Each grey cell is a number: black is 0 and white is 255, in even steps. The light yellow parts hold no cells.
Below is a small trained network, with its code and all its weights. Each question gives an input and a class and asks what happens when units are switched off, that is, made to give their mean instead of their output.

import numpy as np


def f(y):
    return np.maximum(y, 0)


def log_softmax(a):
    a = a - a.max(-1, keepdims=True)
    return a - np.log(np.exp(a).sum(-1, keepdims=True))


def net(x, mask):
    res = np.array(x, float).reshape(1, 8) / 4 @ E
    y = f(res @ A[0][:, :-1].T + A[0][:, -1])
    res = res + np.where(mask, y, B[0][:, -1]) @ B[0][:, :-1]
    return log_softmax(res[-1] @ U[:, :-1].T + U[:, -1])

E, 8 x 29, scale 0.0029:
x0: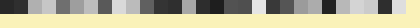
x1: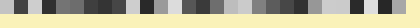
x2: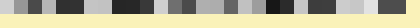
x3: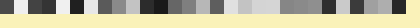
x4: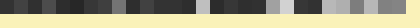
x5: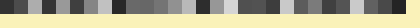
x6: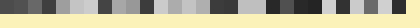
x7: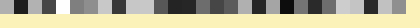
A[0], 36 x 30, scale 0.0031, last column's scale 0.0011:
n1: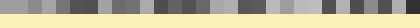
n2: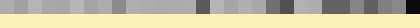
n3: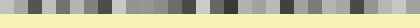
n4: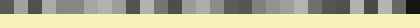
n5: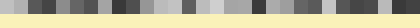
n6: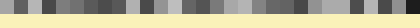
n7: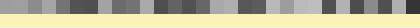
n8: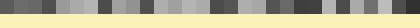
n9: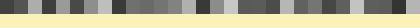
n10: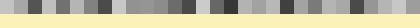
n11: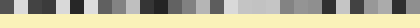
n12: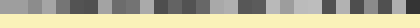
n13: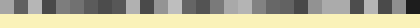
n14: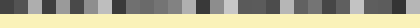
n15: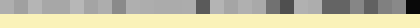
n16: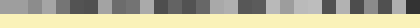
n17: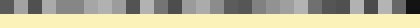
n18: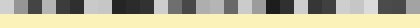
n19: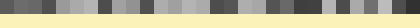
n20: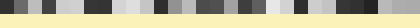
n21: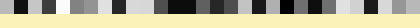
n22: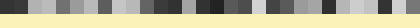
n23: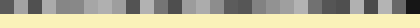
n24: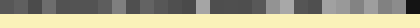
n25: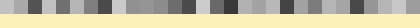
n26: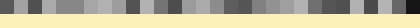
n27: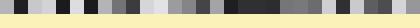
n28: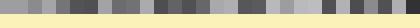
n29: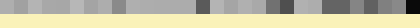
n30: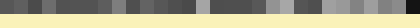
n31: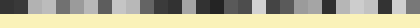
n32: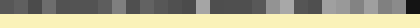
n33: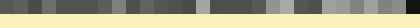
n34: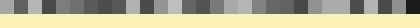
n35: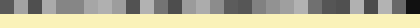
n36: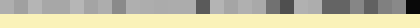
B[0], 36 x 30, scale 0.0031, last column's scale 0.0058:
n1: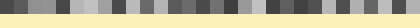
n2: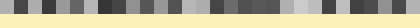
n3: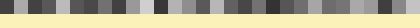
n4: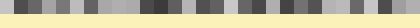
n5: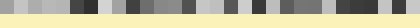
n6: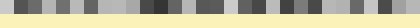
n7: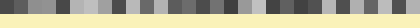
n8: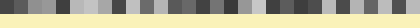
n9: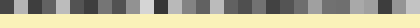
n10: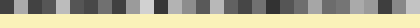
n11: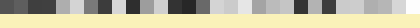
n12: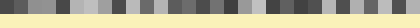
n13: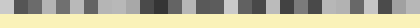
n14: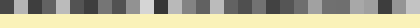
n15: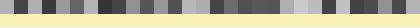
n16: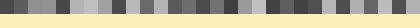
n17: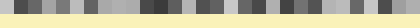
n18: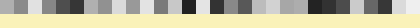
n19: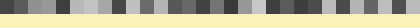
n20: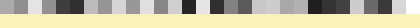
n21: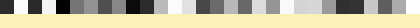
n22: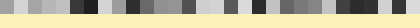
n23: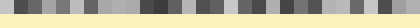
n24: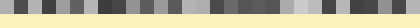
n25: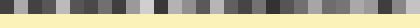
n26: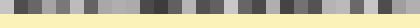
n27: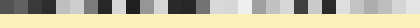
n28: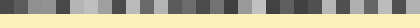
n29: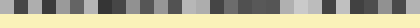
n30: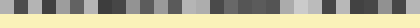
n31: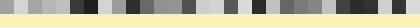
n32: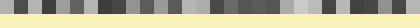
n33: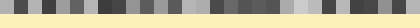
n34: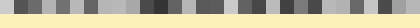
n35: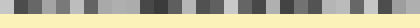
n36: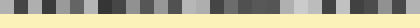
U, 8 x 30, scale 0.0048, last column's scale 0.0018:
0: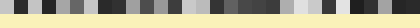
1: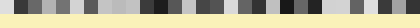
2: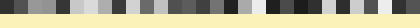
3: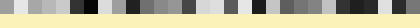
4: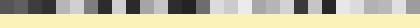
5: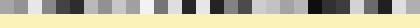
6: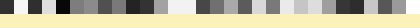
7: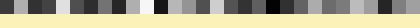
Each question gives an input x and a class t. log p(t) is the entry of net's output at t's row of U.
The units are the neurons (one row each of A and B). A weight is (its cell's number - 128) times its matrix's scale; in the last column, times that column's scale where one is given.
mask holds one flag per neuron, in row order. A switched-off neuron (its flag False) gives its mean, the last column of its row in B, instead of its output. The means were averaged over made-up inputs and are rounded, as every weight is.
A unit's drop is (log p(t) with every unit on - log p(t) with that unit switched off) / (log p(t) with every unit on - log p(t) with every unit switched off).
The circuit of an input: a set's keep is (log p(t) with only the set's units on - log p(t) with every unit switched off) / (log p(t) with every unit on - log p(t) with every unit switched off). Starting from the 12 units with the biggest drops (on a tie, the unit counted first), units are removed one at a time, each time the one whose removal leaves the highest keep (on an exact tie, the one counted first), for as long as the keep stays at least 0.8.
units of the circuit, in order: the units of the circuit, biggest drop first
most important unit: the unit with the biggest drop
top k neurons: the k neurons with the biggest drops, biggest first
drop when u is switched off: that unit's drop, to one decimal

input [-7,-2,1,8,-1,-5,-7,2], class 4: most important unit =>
n11
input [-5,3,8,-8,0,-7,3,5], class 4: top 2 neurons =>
n27, n20
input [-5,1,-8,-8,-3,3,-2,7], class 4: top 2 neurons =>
n27, n18
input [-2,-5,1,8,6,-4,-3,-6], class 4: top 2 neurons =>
n11, n21
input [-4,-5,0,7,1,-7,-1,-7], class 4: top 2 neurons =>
n11, n21
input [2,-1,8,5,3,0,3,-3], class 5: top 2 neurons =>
n18, n27
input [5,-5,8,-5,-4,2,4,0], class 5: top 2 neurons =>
n18, n11
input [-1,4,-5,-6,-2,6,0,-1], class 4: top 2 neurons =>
n27, n18
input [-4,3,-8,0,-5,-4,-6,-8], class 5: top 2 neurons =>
n20, n21
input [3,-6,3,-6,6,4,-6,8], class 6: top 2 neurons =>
n21, n11
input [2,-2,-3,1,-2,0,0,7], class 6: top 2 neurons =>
n21, n18
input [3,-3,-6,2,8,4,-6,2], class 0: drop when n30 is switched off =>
0.3
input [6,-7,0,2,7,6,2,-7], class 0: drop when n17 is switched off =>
-0.1
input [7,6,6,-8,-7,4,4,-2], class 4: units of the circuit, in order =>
n27
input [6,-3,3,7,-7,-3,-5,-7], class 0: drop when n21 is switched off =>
0.2
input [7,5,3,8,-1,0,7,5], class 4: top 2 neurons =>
n11, n5
